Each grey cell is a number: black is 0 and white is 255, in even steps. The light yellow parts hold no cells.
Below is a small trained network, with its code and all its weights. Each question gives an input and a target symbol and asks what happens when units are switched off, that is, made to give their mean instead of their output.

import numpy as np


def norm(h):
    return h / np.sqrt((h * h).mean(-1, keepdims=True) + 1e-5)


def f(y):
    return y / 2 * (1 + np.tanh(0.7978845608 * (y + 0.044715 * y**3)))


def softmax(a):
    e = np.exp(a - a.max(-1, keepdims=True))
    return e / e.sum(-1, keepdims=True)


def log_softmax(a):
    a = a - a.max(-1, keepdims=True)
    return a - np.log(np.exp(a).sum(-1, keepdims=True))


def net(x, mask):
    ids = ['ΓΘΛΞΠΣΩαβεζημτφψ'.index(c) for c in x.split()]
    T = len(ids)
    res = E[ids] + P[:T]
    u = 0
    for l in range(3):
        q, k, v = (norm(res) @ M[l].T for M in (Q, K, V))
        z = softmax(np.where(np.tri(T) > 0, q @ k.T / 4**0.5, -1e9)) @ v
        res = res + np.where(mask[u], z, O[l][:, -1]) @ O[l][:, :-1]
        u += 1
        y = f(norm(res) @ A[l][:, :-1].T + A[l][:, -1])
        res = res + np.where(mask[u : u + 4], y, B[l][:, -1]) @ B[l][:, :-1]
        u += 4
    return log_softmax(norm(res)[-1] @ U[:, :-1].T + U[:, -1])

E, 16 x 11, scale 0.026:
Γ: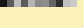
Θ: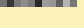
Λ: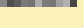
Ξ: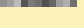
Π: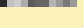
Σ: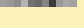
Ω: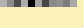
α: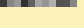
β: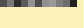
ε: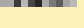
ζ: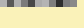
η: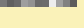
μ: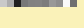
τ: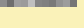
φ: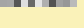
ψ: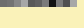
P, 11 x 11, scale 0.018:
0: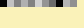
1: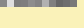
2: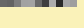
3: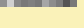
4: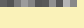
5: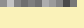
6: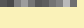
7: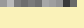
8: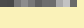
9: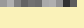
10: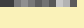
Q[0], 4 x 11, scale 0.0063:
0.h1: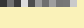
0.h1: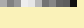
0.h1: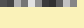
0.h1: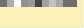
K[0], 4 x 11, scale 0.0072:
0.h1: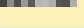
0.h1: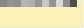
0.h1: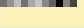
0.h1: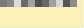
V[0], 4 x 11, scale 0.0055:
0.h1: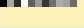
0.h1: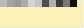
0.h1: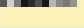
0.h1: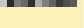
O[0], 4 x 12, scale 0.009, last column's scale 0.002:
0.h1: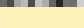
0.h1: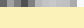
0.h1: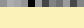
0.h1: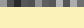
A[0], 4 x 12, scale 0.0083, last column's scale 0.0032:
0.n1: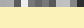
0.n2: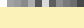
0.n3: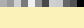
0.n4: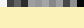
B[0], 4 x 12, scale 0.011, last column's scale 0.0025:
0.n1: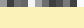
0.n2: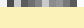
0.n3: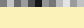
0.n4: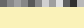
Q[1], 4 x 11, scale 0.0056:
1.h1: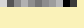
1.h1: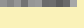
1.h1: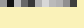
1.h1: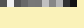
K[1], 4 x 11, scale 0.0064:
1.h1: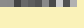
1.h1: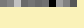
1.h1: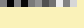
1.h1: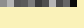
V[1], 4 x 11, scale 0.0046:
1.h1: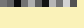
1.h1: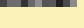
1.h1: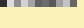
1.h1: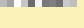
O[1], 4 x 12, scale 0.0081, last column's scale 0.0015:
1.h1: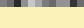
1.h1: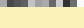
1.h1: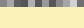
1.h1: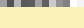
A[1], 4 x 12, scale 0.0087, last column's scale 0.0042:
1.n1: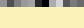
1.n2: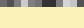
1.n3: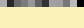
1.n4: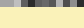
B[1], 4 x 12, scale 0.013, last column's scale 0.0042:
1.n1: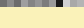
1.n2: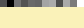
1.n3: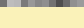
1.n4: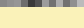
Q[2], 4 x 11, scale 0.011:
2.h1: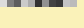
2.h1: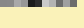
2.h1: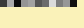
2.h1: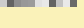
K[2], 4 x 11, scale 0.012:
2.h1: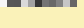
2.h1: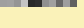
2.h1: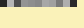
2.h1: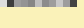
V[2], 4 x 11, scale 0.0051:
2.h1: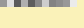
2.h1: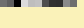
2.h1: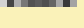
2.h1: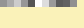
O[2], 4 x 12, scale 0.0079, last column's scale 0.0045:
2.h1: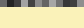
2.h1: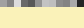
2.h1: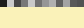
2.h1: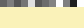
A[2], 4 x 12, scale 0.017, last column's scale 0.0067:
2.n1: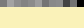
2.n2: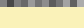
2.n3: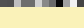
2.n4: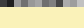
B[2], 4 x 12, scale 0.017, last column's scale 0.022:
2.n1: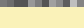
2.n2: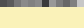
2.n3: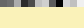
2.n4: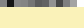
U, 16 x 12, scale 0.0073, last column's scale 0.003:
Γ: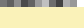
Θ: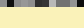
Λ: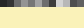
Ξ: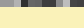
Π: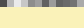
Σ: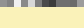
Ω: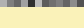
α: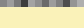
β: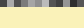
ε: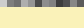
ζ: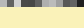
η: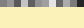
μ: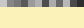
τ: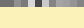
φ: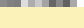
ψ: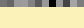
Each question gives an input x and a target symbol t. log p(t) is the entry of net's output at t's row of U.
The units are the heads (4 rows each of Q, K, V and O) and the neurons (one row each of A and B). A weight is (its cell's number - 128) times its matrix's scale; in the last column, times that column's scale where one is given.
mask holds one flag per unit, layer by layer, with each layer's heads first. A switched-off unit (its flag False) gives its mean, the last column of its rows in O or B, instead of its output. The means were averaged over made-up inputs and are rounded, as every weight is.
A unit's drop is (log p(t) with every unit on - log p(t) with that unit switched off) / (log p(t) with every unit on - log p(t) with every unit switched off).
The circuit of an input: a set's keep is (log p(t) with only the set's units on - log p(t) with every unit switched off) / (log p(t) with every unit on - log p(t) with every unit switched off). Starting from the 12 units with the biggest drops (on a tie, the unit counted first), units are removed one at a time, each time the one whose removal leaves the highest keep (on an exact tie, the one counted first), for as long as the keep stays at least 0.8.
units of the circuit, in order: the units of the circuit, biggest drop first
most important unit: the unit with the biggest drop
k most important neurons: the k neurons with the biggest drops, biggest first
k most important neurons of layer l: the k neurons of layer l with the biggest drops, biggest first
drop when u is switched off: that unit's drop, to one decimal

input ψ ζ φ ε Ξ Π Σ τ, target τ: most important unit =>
0.h1
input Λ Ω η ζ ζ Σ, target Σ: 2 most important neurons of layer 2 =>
(2.n3; 2.n4)
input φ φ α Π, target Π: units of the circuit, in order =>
(2.n4; 2.n3)
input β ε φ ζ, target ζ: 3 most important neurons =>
(2.n3; 2.n4; 0.n2)
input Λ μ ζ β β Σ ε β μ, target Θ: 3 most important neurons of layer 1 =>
(1.n2; 1.n3; 1.n1)
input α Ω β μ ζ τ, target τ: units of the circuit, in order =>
(0.h1; 2.n3; 2.n4)
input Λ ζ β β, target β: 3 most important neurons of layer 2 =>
(2.n4; 2.n3; 2.n2)
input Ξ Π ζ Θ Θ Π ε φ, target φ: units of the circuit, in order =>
(2.n3; 2.n4)
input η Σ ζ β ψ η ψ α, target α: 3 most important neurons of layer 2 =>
(2.n3; 2.n4; 2.n1)
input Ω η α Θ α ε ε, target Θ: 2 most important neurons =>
(1.n2; 0.n2)
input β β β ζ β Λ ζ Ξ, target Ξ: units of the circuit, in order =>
(2.n3; 0.h1; 2.n4)
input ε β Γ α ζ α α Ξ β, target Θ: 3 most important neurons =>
(2.n3; 1.n1; 0.n4)
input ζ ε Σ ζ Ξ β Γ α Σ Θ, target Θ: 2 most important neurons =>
(2.n3; 2.n2)
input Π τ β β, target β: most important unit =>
2.n4
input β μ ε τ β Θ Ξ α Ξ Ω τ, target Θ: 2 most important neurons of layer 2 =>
(2.n3; 2.n2)
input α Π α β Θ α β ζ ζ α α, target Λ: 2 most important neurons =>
(2.n3; 2.n4)
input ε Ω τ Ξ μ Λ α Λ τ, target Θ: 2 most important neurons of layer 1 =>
(1.n2; 1.n3)
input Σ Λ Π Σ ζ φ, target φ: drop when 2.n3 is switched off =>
0.7
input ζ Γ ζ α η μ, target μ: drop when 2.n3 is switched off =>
0.6
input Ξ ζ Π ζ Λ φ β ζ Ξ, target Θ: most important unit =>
2.h1
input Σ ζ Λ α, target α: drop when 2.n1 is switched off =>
0.2
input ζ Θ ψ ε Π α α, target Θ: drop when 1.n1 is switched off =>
-0.1
